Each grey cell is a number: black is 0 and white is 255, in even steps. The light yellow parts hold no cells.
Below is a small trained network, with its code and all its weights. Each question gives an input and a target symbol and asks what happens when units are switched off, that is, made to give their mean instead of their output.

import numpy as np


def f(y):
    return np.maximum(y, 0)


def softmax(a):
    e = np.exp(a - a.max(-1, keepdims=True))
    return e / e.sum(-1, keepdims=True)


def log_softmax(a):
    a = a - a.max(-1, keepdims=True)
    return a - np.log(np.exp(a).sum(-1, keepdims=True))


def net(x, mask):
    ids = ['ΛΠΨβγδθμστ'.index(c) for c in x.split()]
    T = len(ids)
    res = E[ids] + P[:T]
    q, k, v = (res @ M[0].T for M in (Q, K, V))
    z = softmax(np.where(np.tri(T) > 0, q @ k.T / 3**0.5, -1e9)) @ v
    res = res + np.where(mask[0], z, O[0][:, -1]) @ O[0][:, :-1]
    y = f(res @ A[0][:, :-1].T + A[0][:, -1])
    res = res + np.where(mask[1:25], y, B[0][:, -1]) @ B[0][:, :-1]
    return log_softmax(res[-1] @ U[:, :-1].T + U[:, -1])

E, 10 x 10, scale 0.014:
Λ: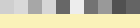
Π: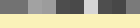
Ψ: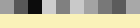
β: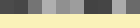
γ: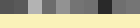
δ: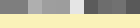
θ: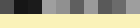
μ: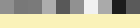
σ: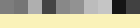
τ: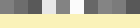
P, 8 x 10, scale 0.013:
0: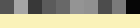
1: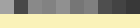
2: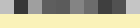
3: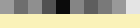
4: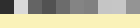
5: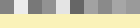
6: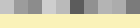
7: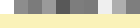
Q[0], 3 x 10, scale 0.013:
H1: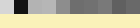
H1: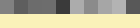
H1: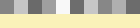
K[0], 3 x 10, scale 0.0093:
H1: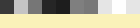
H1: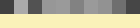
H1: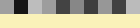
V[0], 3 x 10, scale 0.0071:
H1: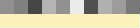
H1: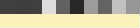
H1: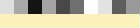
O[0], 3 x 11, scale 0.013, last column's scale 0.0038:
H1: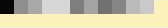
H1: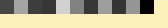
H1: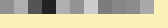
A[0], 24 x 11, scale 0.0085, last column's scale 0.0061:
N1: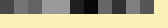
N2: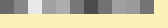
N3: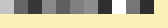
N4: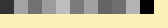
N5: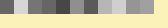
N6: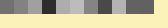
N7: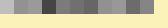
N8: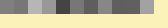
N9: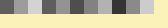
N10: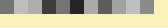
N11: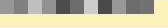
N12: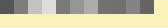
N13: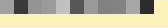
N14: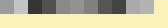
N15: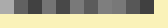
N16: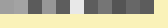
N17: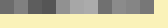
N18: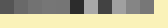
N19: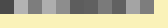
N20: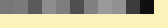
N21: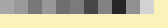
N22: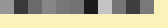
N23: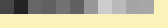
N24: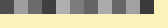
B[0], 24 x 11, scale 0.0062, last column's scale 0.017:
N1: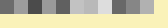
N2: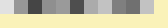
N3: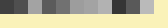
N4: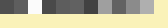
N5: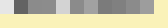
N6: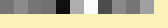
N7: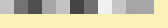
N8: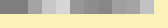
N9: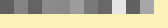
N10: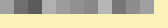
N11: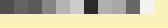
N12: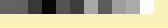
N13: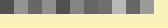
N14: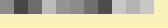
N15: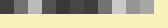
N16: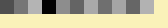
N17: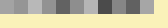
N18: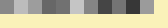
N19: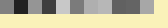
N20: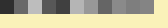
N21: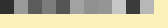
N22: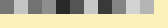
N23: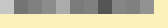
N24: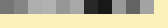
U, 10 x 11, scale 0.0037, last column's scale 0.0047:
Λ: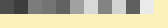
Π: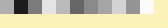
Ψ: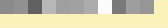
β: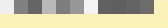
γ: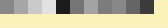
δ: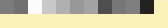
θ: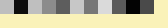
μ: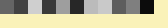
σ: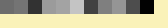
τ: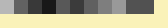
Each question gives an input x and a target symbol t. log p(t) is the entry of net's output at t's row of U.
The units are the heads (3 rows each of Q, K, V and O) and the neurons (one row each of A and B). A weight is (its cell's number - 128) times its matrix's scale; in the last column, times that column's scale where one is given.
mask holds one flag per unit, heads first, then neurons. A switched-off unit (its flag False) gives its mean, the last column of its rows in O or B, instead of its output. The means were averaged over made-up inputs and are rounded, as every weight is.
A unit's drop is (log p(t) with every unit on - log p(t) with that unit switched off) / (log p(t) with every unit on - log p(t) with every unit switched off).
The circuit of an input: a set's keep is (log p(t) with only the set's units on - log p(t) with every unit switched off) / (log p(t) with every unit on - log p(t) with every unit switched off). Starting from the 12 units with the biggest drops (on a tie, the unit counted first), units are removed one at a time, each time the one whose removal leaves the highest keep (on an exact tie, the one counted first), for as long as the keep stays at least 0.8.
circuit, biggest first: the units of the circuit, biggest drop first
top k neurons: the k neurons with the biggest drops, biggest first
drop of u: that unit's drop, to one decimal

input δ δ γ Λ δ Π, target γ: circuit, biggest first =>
[H1; N22]
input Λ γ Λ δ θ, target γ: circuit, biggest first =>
[H1; N22; N12]
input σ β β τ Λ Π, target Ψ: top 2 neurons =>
[N1; N2]
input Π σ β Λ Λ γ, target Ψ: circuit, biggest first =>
[H1; N1; N2]
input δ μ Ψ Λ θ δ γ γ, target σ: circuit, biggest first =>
[H1; N24]
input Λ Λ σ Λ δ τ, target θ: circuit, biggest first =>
[H1; N3; N22]
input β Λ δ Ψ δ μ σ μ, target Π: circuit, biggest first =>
[H1; N8]
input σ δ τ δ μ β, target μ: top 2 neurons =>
[N4; N19]
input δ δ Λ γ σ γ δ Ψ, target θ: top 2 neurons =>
[N3; N12]
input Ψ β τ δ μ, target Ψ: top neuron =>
[N1]
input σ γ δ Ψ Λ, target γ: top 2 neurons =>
[N22; N11]
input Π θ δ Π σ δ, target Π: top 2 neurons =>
[N2; N8]
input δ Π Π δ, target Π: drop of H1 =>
0.8
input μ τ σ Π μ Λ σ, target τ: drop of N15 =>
0.1
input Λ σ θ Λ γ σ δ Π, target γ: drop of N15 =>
0.1
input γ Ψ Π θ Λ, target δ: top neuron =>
[N24]
